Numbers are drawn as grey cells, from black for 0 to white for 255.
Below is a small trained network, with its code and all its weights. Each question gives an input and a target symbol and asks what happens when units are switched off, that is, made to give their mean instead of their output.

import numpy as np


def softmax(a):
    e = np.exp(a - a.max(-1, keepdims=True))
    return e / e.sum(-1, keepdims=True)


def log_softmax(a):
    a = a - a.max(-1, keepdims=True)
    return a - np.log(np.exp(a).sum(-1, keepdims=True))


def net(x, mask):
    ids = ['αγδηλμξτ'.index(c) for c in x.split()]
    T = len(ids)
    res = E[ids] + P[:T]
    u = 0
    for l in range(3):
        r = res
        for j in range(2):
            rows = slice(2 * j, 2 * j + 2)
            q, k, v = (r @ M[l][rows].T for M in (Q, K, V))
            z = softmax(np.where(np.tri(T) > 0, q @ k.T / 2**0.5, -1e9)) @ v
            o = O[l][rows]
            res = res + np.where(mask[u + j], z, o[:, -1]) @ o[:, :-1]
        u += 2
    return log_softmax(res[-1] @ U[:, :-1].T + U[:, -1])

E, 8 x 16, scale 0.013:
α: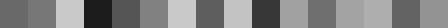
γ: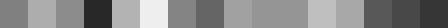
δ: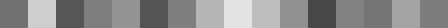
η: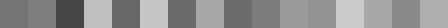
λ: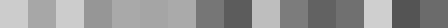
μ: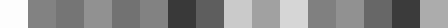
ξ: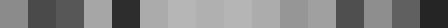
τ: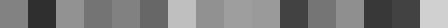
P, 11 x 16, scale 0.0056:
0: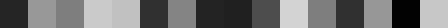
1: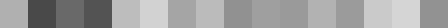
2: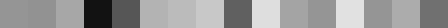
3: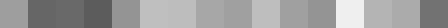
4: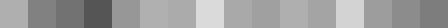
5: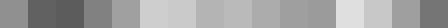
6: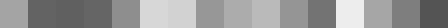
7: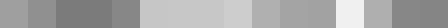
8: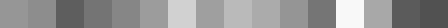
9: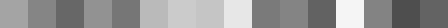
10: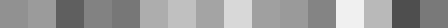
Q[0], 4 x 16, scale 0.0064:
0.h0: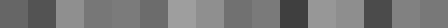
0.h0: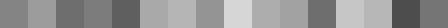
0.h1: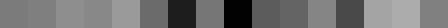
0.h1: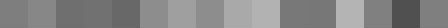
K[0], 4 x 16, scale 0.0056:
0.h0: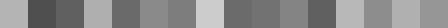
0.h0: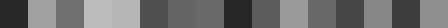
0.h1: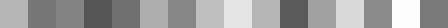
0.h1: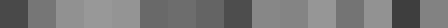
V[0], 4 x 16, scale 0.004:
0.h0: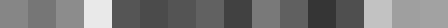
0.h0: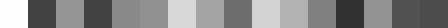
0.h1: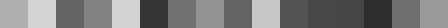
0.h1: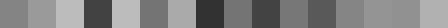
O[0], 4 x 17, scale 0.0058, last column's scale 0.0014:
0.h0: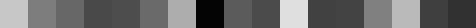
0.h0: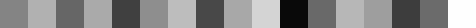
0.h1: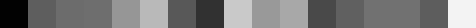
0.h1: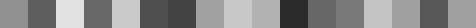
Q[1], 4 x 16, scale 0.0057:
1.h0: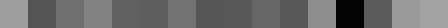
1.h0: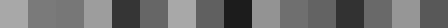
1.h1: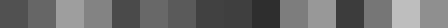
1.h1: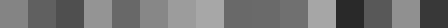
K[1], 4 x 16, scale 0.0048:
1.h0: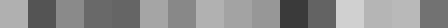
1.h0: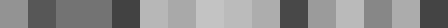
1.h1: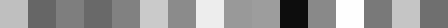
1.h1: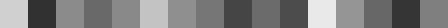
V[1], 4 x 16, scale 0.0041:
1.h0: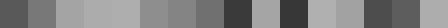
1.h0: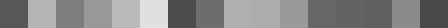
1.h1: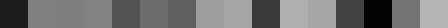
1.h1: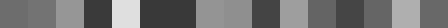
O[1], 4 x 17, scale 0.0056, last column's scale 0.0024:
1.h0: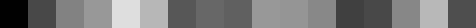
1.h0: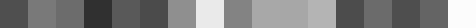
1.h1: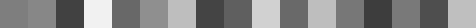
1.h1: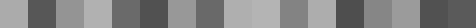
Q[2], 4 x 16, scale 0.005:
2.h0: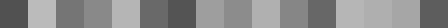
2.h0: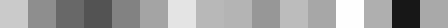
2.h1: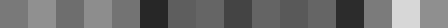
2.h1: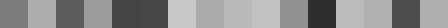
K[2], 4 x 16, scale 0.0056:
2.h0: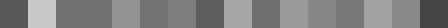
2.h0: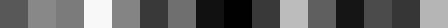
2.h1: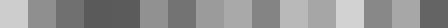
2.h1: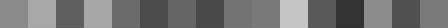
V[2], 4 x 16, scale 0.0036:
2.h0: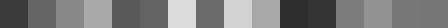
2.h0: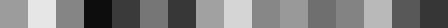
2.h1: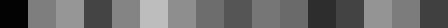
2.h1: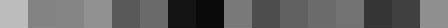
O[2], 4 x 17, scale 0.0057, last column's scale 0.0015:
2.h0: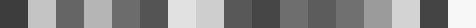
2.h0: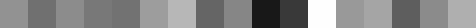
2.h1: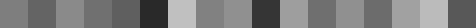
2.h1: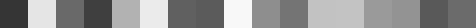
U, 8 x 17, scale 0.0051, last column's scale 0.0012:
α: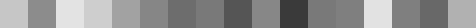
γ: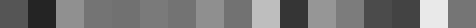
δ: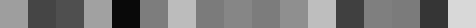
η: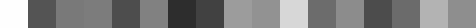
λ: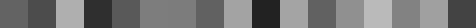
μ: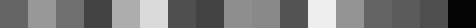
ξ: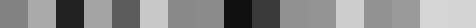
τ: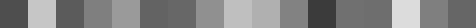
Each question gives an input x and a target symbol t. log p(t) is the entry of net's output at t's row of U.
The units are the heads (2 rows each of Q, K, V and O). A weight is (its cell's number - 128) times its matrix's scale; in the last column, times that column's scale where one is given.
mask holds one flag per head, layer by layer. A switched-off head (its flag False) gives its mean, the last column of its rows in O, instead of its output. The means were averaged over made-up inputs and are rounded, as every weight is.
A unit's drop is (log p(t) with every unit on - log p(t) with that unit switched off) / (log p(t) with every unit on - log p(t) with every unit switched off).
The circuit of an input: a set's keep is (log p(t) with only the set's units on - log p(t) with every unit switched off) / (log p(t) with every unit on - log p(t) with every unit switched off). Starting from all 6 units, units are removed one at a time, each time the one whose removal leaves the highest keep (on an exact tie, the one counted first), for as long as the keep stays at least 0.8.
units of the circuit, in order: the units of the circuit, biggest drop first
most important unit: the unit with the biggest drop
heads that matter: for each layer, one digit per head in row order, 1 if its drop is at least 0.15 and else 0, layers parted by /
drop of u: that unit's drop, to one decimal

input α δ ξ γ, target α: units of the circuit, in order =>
[0.h1 1.h0]
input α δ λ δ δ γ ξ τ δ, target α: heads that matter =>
01 / 00 / 00
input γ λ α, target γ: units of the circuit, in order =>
[0.h0 1.h0]
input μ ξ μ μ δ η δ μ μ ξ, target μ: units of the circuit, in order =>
[2.h1 2.h0]
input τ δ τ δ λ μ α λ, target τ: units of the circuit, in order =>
[2.h0 1.h0]
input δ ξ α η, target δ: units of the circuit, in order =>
[1.h1 1.h0 0.h1 0.h0]
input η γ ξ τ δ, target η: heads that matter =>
11 / 00 / 10
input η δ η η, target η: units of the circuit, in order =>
[2.h0 0.h0]
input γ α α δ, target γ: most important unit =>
0.h0
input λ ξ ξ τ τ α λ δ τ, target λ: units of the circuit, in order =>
[1.h1 0.h0 2.h1]
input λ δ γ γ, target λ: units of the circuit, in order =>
[1.h1 2.h1 0.h0]
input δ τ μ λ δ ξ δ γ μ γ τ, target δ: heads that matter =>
11 / 11 / 10
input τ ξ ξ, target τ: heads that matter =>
00 / 10 / 10
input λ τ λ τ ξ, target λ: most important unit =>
1.h1
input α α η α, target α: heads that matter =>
01 / 10 / 00
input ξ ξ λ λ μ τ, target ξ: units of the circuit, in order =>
[0.h1 1.h1]
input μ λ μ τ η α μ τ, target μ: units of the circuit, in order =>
[2.h1 0.h0]
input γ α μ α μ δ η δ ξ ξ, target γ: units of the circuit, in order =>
[0.h0 1.h0 2.h0]
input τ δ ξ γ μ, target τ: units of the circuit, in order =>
[2.h0 1.h0 0.h1]
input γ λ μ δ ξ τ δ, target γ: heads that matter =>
10 / 10 / 01
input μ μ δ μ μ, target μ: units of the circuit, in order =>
[2.h1]
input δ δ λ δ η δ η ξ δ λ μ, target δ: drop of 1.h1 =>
0.4
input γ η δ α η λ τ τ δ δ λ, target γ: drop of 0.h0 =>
0.7
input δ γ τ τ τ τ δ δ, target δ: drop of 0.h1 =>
0.2
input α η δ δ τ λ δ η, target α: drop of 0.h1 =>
0.8
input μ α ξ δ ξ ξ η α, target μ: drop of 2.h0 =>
0.2
